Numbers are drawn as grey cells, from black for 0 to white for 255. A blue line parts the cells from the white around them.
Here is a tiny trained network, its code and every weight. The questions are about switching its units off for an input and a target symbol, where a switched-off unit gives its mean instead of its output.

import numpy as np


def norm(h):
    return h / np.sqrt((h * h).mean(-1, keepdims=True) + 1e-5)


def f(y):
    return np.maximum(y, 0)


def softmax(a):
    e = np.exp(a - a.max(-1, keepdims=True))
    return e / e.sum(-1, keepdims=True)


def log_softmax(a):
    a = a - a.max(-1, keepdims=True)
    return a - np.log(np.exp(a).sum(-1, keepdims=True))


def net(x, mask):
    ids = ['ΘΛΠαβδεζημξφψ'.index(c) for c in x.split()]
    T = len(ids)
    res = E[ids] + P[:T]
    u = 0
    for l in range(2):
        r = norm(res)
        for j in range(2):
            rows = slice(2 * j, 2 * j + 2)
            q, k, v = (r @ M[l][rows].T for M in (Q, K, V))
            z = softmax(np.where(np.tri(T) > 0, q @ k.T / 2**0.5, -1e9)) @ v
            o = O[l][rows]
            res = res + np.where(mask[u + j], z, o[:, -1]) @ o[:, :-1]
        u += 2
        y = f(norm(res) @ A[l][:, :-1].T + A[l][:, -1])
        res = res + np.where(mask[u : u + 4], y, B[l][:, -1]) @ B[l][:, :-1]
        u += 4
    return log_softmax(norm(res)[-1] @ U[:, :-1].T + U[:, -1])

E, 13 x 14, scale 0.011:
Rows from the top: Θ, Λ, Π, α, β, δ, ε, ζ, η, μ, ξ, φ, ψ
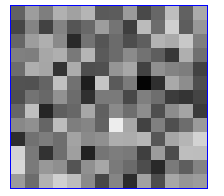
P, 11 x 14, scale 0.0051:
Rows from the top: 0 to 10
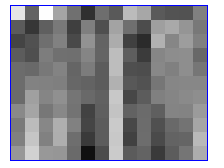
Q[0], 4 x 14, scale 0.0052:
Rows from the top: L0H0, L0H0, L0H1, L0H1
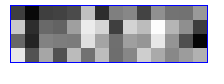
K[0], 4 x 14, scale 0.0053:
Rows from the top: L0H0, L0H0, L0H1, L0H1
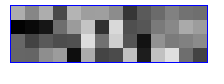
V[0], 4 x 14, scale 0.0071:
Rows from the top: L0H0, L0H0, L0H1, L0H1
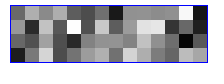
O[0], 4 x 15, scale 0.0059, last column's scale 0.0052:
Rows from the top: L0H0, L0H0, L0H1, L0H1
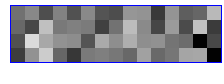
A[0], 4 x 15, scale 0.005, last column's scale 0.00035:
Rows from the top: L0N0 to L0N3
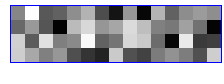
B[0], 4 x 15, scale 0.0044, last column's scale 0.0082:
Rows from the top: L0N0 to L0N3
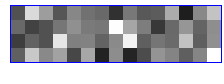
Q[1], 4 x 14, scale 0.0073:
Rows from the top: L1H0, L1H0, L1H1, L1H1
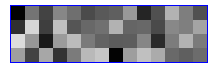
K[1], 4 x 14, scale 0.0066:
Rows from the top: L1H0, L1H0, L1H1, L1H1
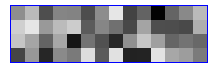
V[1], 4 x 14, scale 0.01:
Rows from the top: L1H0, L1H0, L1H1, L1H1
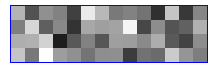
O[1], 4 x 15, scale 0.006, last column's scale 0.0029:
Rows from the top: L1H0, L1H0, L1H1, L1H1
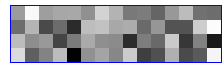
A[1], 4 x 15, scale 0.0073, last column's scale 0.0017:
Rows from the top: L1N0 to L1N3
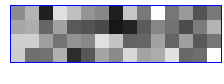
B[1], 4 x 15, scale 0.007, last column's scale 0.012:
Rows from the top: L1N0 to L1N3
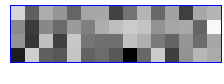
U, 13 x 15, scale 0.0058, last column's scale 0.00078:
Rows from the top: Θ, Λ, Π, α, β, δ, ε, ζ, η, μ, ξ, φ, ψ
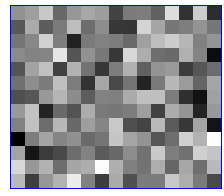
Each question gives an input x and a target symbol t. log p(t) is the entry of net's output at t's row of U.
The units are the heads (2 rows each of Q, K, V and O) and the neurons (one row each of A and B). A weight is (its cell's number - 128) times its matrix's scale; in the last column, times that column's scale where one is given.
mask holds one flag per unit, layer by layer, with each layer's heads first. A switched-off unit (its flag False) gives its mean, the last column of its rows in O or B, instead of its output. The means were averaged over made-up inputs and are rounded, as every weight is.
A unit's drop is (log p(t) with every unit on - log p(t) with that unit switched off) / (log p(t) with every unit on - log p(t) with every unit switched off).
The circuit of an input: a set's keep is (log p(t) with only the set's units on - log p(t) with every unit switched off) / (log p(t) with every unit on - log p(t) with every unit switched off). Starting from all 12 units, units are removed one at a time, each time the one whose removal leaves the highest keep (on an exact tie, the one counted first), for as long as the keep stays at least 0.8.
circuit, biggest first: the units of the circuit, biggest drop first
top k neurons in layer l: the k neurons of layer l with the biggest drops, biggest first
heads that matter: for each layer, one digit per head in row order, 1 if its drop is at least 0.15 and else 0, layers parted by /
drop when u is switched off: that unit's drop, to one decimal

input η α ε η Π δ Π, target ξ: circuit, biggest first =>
(L1H0, L0H0)
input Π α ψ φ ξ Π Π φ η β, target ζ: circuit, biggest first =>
(L0H0)
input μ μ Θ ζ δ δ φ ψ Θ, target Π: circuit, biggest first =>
(L0H1, L0H0)
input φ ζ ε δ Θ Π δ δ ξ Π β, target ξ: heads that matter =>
01 / 10
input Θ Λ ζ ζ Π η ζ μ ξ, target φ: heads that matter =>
11 / 00
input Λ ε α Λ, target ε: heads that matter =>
01 / 11
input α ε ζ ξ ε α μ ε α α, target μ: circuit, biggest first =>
(L0N2, L1H1)
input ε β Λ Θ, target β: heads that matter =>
11 / 01
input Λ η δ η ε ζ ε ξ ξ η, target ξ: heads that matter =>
00 / 10
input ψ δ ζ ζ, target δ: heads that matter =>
00 / 11
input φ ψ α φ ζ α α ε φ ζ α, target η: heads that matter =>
10 / 01
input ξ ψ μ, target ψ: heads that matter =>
01 / 10
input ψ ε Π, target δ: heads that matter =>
00 / 11
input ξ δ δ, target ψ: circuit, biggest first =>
(L0H1, L1H0, L0H0)
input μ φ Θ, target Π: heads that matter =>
11 / 00
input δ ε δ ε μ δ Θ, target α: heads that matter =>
00 / 01
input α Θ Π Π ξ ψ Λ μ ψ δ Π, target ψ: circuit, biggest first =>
(L1H0)
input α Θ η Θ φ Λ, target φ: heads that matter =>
00 / 10
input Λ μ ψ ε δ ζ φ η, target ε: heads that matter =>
11 / 10
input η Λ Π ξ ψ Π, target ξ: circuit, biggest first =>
(L0H1)
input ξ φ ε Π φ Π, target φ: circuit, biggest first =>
(L1H0, L0H0)
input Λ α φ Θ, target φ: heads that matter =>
10 / 00
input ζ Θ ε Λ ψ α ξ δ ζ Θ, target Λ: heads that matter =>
10 / 01
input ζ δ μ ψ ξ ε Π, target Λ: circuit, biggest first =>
(L1H1, L0H0)
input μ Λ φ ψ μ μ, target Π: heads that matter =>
11 / 11
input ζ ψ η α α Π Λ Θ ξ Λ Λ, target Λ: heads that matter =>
10 / 01
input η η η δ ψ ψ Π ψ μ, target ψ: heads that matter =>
00 / 10
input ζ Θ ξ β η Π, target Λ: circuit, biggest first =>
(L1H1)
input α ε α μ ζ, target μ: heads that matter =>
01 / 01
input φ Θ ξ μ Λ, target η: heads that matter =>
00 / 11
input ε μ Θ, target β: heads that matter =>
11 / 00
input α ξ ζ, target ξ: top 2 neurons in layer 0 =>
(L0N2, L0N3)
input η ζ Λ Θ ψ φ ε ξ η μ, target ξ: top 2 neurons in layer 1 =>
(L1N1, L1N3)
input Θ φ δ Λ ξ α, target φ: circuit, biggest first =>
(L0H0)
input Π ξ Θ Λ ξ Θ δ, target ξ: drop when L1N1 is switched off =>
0.1
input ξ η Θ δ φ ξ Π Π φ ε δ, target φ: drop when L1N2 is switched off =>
0.1
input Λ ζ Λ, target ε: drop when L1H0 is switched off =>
0.2
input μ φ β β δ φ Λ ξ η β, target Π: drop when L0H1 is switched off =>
0.7
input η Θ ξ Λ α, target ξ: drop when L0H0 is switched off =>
0.4
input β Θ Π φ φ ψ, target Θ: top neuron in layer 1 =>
(L1N1)
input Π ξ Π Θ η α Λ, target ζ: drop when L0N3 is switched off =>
-0.1
